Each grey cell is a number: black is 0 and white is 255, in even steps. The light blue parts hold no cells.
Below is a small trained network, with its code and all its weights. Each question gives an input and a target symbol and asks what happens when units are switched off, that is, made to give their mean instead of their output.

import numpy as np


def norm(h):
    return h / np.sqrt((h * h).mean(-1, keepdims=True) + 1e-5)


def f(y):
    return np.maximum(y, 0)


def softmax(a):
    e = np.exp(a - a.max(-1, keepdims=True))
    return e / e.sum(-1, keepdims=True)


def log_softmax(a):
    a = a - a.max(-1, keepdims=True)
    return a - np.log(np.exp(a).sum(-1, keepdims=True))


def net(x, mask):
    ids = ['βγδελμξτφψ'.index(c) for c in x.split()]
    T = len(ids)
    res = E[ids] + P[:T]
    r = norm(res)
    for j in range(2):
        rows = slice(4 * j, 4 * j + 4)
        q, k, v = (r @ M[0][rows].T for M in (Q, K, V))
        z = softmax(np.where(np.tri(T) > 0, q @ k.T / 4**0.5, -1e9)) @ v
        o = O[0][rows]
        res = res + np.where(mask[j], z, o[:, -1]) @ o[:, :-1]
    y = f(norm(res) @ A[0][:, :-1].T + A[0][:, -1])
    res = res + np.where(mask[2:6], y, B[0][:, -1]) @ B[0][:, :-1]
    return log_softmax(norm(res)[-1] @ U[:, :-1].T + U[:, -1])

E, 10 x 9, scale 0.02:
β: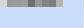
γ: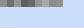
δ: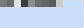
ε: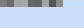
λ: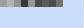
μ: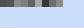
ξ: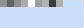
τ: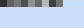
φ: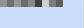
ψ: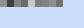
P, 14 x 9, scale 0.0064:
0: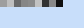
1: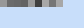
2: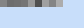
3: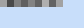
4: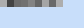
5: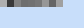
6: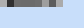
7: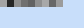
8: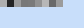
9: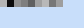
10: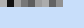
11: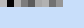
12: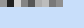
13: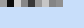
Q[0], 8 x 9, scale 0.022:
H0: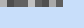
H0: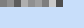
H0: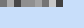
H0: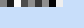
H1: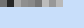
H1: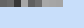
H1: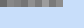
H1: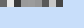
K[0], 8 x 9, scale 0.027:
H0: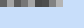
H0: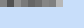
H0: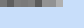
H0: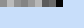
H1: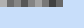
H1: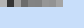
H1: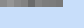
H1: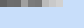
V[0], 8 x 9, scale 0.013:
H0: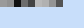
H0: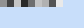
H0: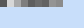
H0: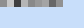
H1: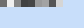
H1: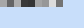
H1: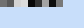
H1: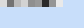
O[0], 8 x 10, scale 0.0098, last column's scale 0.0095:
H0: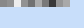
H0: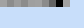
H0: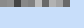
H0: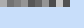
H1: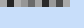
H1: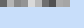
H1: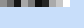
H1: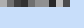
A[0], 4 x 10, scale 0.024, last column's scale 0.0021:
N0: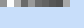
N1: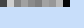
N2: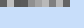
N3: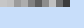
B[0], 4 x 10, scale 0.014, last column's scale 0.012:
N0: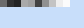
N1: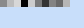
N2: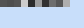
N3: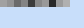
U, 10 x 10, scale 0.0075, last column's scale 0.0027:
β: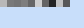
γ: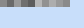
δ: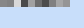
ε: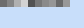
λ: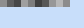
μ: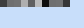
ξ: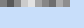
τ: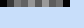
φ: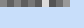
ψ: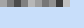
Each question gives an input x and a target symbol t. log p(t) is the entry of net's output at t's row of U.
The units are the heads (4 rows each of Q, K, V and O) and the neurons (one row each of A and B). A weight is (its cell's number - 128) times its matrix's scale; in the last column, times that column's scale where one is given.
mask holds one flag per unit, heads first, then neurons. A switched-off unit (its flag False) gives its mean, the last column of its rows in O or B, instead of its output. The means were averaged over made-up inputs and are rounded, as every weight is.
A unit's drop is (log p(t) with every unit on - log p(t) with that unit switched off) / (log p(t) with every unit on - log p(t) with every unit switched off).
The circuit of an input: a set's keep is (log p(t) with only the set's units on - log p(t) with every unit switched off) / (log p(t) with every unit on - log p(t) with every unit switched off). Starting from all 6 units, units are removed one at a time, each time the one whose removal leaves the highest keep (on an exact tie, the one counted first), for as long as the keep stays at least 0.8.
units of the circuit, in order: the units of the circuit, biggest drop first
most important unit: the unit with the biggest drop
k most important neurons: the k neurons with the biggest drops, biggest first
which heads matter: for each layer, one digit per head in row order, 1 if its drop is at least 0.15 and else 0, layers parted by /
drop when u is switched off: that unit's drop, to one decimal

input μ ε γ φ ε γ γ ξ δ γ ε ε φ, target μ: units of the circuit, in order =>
N2, H1, H0
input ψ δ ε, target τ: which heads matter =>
01
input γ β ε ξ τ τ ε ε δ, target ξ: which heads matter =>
01
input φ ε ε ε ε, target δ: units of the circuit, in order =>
N1, H1
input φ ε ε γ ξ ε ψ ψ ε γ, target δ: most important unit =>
N1
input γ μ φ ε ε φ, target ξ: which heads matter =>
01
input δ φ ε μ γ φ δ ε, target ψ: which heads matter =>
10
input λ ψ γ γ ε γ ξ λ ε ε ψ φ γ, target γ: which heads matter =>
11
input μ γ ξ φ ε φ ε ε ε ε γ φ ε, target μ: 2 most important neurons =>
N2, N1
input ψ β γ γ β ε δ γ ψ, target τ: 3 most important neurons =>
N2, N0, N1
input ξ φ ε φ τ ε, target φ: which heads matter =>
01
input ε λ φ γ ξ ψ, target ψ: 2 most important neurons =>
N0, N2
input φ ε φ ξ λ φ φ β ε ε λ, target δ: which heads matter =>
11
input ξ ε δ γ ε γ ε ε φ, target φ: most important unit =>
H1
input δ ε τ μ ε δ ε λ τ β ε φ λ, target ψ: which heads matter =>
11
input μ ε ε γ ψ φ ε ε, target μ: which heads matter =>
11
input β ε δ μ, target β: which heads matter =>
01
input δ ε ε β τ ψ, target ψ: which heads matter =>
10
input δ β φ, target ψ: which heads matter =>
10
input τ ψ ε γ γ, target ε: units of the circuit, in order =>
H1
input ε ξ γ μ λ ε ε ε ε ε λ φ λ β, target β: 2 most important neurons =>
N3, N0
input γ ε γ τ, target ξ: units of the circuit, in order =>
H1, N0
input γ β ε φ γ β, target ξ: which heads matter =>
01
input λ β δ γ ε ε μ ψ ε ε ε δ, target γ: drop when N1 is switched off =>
0.2
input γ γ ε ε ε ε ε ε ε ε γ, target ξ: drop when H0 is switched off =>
0.1
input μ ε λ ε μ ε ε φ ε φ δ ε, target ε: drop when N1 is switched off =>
0.2
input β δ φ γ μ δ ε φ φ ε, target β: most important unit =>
H1
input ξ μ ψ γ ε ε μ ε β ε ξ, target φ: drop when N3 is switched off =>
0.0
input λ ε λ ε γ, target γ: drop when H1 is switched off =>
0.8
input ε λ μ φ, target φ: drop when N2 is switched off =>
0.2
